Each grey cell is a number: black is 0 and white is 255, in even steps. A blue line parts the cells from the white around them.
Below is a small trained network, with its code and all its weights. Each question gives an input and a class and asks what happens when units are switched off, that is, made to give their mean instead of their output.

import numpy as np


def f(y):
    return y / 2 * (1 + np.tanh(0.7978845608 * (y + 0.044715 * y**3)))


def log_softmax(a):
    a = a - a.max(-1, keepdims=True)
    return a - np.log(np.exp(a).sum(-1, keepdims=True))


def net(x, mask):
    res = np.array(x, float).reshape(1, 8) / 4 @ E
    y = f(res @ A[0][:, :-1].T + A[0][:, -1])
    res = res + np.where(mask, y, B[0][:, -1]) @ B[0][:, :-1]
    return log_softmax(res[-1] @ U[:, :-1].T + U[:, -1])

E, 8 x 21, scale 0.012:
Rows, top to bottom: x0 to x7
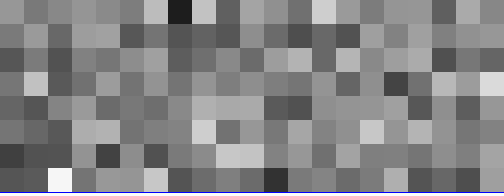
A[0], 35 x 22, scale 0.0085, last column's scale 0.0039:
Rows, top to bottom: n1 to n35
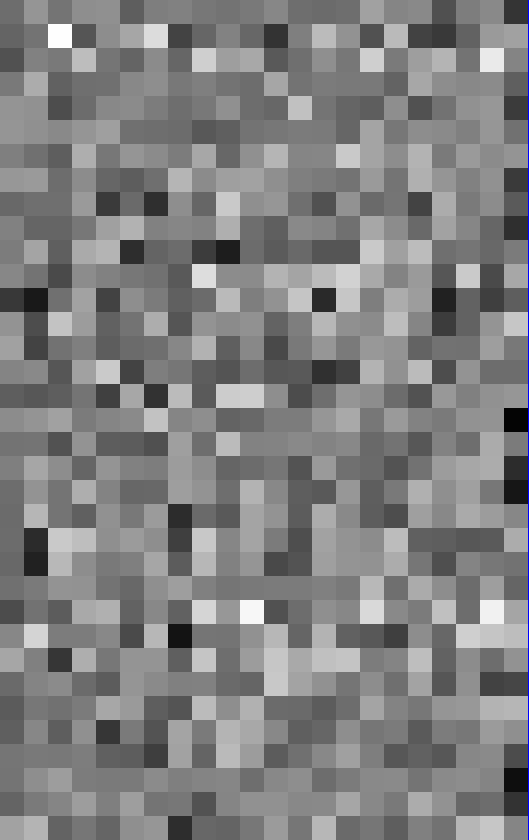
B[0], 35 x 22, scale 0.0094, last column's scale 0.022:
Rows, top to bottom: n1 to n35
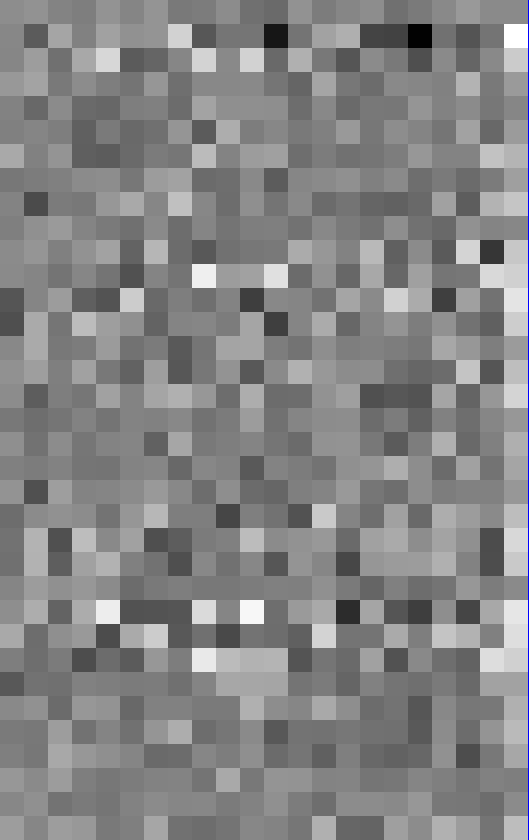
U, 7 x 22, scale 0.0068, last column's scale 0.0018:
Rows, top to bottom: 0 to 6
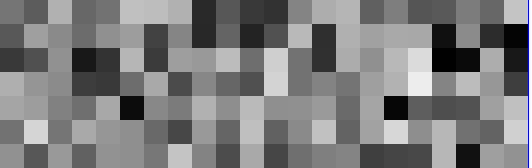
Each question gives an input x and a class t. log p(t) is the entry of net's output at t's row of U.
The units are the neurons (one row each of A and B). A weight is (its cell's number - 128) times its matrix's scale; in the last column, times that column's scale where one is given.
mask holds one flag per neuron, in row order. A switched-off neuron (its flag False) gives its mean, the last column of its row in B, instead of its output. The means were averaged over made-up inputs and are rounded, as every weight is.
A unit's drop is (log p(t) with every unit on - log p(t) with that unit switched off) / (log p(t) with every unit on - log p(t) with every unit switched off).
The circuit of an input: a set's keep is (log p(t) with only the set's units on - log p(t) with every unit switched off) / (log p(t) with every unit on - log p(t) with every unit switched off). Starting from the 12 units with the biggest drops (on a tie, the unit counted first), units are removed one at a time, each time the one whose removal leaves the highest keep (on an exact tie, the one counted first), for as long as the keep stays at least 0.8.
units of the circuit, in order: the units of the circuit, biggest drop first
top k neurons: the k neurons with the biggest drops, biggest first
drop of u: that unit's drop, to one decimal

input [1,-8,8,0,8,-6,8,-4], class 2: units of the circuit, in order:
[n13]
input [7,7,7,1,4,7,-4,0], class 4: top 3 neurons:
[n28, n12, n26]
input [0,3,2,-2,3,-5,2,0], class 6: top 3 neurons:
[n11, n27, n16]
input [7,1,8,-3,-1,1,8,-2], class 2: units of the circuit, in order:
[n13, n28]
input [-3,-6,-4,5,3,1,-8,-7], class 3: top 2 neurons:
[n2, n26]
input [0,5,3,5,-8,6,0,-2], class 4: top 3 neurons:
[n13, n28, n23]
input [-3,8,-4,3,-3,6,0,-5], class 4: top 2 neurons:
[n23, n13]
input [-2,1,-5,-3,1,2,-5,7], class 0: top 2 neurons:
[n2, n26]
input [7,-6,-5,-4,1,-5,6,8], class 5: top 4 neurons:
[n23, n24, n14, n15]
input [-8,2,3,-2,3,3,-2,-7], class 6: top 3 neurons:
[n17, n9, n27]
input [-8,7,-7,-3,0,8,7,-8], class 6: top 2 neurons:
[n9, n17]
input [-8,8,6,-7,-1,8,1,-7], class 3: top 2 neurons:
[n13, n11]
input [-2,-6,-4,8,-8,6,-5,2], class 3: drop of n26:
0.2
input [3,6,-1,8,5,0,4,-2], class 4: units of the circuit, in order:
[n26]
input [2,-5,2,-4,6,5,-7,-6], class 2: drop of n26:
0.3
